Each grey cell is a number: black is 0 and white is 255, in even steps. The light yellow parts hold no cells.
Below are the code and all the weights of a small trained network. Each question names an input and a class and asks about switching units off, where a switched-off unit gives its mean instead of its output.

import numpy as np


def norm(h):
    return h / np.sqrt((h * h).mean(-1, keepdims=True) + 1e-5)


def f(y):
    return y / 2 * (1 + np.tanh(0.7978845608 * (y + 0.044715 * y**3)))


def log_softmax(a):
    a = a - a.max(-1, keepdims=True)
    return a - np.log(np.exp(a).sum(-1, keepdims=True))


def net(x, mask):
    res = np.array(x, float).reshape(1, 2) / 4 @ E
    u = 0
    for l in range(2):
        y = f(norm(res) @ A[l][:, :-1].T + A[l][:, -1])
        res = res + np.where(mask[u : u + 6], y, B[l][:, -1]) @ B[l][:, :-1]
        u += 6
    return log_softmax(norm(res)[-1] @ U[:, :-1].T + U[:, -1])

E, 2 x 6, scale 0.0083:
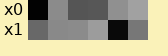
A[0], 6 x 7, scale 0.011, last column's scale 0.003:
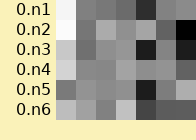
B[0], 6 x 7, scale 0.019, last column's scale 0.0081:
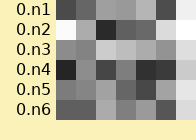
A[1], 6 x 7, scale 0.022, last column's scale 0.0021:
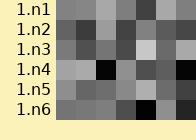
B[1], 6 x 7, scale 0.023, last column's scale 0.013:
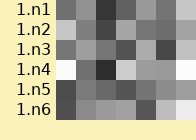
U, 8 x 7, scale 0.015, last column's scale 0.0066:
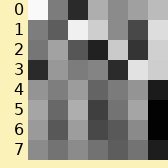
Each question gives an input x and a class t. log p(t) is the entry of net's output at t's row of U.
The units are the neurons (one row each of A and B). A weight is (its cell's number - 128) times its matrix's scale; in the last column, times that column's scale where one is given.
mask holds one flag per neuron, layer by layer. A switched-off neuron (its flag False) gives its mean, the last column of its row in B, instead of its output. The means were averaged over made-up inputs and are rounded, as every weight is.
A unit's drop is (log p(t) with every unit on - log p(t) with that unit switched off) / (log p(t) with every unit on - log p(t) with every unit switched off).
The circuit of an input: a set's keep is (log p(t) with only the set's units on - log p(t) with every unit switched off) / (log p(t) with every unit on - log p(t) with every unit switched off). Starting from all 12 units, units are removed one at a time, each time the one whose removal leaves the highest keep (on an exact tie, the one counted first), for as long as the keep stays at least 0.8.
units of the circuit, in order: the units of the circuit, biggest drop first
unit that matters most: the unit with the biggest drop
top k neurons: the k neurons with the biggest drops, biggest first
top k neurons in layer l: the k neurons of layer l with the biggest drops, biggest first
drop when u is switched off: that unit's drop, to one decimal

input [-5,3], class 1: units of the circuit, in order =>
[0.n3 1.n4]
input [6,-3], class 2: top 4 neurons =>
[0.n2 0.n4 0.n5 1.n4]
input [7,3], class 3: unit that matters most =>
0.n2
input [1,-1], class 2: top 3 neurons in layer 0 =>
[0.n4 0.n2 0.n5]
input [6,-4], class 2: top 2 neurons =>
[0.n2 0.n4]
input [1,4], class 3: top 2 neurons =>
[0.n5 1.n4]
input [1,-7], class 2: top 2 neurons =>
[0.n2 0.n4]
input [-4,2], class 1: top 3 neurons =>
[0.n1 0.n3 1.n4]
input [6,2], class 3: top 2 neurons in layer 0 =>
[0.n1 0.n2]
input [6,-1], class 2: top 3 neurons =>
[0.n5 0.n2 0.n4]
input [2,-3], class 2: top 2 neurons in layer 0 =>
[0.n2 0.n4]
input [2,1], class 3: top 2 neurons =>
[0.n1 0.n2]
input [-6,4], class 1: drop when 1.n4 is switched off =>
0.1
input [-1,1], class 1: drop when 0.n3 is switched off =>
0.1
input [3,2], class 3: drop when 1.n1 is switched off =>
0.0
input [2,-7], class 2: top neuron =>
[0.n2]
